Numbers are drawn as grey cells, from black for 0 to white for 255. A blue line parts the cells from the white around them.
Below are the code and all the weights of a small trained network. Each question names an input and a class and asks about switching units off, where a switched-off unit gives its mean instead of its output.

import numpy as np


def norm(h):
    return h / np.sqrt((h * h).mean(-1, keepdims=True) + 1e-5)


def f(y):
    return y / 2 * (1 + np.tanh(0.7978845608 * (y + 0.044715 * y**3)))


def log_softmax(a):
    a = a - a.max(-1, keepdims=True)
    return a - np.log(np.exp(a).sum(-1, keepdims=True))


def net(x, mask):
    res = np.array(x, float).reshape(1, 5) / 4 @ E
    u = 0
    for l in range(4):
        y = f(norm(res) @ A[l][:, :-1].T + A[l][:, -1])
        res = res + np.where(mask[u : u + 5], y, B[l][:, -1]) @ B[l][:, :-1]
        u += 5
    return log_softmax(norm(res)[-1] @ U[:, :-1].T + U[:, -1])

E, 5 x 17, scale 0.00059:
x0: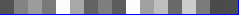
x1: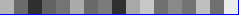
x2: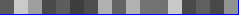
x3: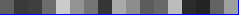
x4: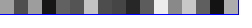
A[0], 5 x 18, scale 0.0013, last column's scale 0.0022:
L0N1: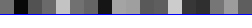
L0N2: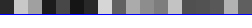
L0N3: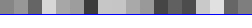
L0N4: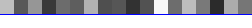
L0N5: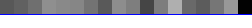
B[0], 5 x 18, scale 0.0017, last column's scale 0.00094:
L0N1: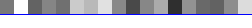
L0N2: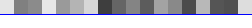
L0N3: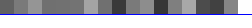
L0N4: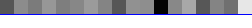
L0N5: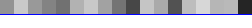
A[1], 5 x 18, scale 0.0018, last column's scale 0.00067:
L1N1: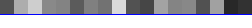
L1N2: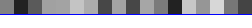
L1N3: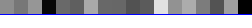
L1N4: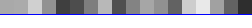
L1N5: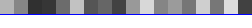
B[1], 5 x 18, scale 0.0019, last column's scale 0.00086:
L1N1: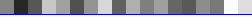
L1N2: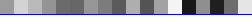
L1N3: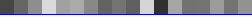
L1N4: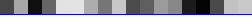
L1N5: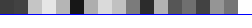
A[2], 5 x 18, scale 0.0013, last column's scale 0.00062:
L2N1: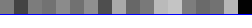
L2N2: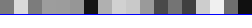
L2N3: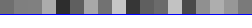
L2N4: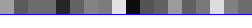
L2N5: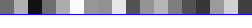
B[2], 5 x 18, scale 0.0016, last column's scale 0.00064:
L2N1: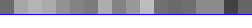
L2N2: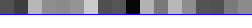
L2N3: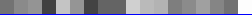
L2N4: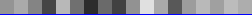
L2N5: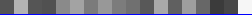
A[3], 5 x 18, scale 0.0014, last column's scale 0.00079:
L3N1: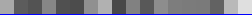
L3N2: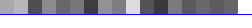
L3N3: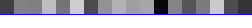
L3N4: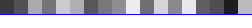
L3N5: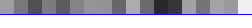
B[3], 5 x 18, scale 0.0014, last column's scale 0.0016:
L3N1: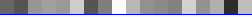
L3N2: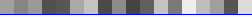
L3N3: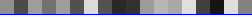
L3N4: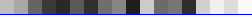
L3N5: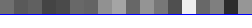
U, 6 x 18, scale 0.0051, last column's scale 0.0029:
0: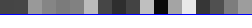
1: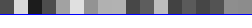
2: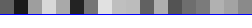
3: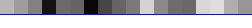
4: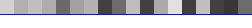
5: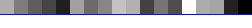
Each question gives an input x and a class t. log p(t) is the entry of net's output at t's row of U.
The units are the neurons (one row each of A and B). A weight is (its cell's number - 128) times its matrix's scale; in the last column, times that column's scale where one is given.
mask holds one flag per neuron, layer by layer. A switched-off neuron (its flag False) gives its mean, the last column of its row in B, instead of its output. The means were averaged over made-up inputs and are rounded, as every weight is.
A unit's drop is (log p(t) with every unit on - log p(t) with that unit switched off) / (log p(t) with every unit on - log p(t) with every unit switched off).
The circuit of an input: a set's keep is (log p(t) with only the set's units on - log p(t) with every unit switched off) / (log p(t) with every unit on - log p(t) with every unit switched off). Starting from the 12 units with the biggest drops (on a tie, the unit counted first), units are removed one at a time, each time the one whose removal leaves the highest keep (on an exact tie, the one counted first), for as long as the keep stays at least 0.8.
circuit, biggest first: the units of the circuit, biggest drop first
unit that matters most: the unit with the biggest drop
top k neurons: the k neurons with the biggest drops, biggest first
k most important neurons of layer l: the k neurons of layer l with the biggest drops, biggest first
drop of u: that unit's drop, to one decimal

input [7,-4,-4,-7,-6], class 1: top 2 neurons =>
[L1N4 L0N4]
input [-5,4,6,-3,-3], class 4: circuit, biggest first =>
[L0N2]
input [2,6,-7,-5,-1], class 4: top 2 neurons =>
[L1N2 L1N1]
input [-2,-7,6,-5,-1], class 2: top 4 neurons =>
[L1N1 L0N1 L1N2 L0N5]
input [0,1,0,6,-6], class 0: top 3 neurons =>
[L1N4 L0N3 L2N2]
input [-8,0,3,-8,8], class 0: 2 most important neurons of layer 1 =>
[L1N3 L1N4]
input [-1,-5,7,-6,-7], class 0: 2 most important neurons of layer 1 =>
[L1N2 L1N5]
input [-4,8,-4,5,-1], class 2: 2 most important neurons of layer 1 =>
[L1N5 L1N4]
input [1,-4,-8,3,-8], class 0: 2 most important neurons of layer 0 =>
[L0N2 L0N3]
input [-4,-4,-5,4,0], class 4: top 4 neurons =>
[L1N2 L1N4 L1N5 L3N4]
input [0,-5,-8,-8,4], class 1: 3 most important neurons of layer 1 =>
[L1N4 L1N5 L1N1]
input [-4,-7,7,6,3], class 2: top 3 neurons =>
[L1N1 L1N4 L1N2]
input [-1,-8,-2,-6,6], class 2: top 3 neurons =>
[L1N1 L0N3 L0N1]
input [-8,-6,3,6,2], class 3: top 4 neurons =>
[L2N4 L1N4 L1N5 L2N3]
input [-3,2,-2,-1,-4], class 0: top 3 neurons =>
[L0N3 L3N4 L3N3]
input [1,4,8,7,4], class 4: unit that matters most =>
L0N2
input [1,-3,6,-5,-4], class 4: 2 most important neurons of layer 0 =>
[L0N2 L0N1]
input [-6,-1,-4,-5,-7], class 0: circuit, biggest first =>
[L0N3 L3N3]
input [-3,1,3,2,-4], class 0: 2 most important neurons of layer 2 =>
[L2N2 L2N5]
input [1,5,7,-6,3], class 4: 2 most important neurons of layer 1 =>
[L1N1 L1N3]
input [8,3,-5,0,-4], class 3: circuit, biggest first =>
[L3N4]
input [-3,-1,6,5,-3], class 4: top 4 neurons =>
[L0N2 L1N4 L3N4 L2N2]
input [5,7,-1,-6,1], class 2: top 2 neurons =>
[L1N5 L0N1]
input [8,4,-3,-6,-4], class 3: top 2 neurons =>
[L3N4 L0N1]
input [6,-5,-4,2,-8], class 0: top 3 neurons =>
[L1N5 L3N3 L0N3]
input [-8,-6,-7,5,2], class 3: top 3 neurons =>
[L2N4 L1N5 L1N4]
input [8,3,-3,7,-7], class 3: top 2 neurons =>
[L3N4 L1N4]
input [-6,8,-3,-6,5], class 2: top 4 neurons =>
[L1N5 L0N1 L3N4 L0N3]
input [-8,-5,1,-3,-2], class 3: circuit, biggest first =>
[L2N4]
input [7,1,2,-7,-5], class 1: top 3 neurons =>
[L1N4 L0N4 L2N3]
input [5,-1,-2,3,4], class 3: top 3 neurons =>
[L3N4 L1N4 L0N3]
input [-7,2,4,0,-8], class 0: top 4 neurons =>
[L2N2 L3N4 L3N3 L0N3]
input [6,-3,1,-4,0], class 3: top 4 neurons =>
[L3N4 L0N1 L1N5 L0N5]
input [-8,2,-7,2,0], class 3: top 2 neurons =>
[L2N4 L0N2]
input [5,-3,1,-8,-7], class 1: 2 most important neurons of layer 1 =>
[L1N4 L1N3]
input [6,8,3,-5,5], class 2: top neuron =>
[L1N5]
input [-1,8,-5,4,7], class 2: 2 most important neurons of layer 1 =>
[L1N5 L1N4]
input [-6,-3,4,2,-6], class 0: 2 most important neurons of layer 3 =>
[L3N4 L3N3]
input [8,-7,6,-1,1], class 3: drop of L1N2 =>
0.5
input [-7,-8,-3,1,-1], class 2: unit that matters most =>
L1N1
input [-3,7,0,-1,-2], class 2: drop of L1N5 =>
1.2
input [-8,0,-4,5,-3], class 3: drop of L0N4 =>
0.0
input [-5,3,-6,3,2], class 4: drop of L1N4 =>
0.1
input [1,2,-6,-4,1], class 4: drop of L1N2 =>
2.5
